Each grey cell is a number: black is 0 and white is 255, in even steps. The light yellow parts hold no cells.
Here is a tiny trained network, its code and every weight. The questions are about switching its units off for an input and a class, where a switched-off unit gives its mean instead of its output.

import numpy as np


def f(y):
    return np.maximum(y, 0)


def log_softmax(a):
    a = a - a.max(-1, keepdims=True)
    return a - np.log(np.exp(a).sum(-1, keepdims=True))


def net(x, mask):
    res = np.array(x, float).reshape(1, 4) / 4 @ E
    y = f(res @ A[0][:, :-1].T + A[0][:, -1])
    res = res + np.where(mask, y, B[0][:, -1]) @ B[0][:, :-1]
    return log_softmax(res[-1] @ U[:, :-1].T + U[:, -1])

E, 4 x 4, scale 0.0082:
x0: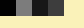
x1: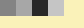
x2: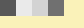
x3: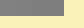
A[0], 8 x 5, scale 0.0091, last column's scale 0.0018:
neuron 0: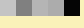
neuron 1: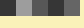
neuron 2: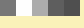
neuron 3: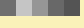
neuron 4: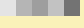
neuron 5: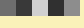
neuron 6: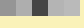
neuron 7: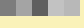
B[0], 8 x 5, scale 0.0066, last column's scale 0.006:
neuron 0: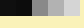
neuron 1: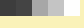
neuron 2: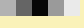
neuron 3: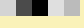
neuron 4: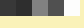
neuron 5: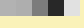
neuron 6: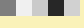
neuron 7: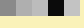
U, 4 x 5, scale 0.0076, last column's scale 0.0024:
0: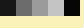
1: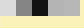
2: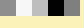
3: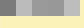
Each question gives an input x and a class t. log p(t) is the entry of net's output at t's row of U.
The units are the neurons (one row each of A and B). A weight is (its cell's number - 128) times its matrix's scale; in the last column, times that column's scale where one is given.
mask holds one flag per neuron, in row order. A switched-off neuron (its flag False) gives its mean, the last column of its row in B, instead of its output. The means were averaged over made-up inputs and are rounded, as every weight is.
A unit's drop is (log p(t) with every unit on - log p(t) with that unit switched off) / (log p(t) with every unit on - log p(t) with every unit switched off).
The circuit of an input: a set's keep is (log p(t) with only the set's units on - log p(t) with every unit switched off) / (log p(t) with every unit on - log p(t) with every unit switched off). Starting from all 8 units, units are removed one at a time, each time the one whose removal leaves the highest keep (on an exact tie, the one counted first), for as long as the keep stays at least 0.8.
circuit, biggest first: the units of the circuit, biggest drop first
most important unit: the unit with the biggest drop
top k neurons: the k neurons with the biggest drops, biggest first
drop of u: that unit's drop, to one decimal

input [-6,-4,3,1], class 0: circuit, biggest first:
neuron 0
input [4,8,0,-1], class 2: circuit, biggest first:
neuron 6; neuron 7
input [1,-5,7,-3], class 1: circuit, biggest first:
neuron 2; neuron 3
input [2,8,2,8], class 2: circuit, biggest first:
neuron 6; neuron 7
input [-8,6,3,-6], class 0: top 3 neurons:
neuron 0; neuron 4; neuron 5
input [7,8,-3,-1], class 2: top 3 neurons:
neuron 6; neuron 7; neuron 0
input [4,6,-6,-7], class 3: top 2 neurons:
neuron 6; neuron 2
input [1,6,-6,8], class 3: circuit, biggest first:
neuron 6; neuron 2
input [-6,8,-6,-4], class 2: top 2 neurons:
neuron 6; neuron 7
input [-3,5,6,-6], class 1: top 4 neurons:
neuron 2; neuron 3; neuron 1; neuron 5
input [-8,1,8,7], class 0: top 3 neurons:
neuron 0; neuron 4; neuron 5
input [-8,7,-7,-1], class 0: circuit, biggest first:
neuron 0; neuron 4
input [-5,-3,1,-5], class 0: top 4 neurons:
neuron 0; neuron 4; neuron 6; neuron 7
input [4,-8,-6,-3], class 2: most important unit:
neuron 5
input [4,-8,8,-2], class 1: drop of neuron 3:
0.4
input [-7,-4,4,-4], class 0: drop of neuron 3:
0.0
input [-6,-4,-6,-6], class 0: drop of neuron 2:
0.2
